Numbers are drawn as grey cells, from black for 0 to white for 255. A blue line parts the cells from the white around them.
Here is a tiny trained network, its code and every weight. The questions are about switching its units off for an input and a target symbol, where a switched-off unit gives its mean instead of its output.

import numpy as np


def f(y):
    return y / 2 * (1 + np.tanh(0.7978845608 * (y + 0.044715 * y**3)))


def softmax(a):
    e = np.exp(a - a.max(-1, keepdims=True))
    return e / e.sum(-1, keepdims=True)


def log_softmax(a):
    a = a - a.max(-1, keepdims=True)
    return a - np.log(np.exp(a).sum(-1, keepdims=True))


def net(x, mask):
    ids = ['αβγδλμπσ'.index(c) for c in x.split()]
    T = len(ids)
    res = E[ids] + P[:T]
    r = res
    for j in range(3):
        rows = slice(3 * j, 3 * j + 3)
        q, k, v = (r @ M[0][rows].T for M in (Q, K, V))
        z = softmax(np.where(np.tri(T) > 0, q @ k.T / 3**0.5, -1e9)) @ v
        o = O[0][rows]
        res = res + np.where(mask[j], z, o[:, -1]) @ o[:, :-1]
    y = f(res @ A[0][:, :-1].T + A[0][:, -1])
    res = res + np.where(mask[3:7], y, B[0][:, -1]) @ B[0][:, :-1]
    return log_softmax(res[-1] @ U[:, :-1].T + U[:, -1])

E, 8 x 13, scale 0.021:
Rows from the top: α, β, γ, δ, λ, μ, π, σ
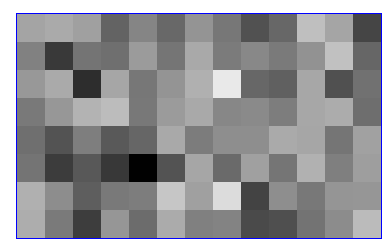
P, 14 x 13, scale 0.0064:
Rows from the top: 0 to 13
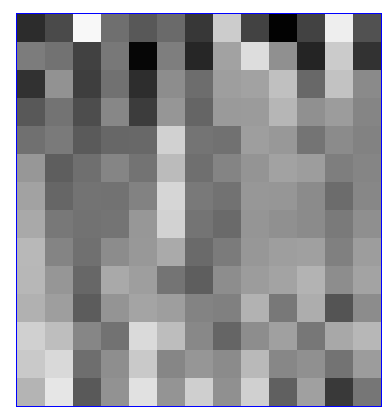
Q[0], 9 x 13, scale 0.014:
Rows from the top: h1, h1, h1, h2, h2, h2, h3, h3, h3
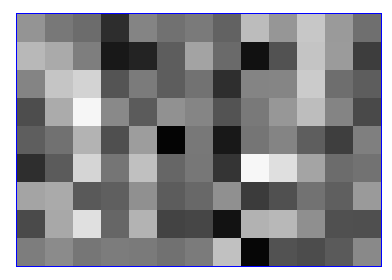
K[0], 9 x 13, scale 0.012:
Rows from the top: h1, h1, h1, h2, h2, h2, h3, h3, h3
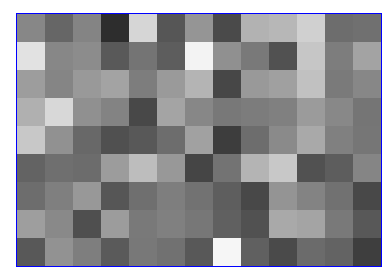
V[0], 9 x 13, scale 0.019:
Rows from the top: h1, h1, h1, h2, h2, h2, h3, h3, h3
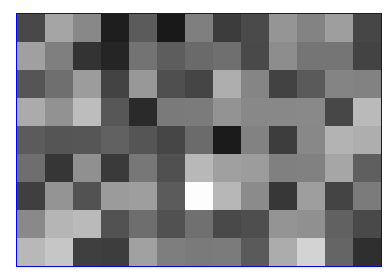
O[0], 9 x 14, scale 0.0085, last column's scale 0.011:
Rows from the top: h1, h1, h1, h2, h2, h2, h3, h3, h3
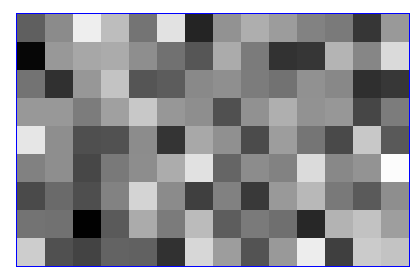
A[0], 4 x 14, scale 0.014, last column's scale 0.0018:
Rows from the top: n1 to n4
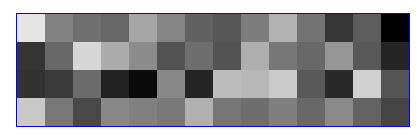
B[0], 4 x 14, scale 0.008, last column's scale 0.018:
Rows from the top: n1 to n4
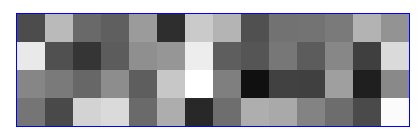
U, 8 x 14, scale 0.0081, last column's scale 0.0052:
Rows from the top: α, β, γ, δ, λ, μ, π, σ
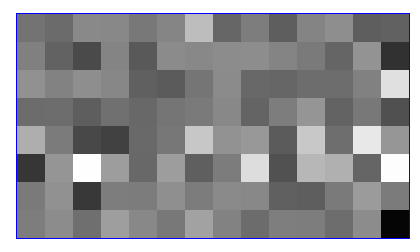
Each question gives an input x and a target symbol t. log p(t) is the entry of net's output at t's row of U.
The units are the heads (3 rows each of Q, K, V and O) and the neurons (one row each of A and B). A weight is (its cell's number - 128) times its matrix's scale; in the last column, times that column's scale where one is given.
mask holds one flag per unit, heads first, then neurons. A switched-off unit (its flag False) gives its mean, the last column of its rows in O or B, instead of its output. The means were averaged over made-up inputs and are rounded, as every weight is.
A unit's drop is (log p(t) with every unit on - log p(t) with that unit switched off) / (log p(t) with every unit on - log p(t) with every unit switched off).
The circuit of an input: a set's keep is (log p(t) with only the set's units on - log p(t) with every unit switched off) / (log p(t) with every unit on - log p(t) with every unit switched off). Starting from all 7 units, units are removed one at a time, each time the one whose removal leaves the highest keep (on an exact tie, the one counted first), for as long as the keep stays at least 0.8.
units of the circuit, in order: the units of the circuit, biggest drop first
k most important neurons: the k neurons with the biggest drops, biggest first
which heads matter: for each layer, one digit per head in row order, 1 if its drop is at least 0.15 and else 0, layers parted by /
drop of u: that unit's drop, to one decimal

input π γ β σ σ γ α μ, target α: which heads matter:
100
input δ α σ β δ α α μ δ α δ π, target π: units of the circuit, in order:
h3; h1
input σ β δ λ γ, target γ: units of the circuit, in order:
h2; h1; h3
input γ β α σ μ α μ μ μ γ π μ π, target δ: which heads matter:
101
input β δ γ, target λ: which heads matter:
010
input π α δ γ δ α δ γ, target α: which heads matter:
011
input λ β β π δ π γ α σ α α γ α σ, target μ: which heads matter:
001
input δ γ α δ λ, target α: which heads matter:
001
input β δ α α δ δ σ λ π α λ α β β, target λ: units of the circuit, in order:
h2
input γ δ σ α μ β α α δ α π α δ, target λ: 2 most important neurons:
n4; n1
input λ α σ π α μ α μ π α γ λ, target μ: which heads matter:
011
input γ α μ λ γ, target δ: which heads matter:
001
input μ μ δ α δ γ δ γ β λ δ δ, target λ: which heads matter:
100
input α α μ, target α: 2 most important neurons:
n2; n4
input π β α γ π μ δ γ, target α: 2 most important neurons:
n2; n4
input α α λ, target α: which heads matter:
101
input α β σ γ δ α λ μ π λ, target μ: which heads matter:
111
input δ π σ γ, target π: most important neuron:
n4
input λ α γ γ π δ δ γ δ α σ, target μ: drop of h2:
0.2
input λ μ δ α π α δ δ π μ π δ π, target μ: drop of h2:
0.1
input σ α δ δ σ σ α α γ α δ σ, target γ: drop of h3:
0.0
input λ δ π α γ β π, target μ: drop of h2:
0.2
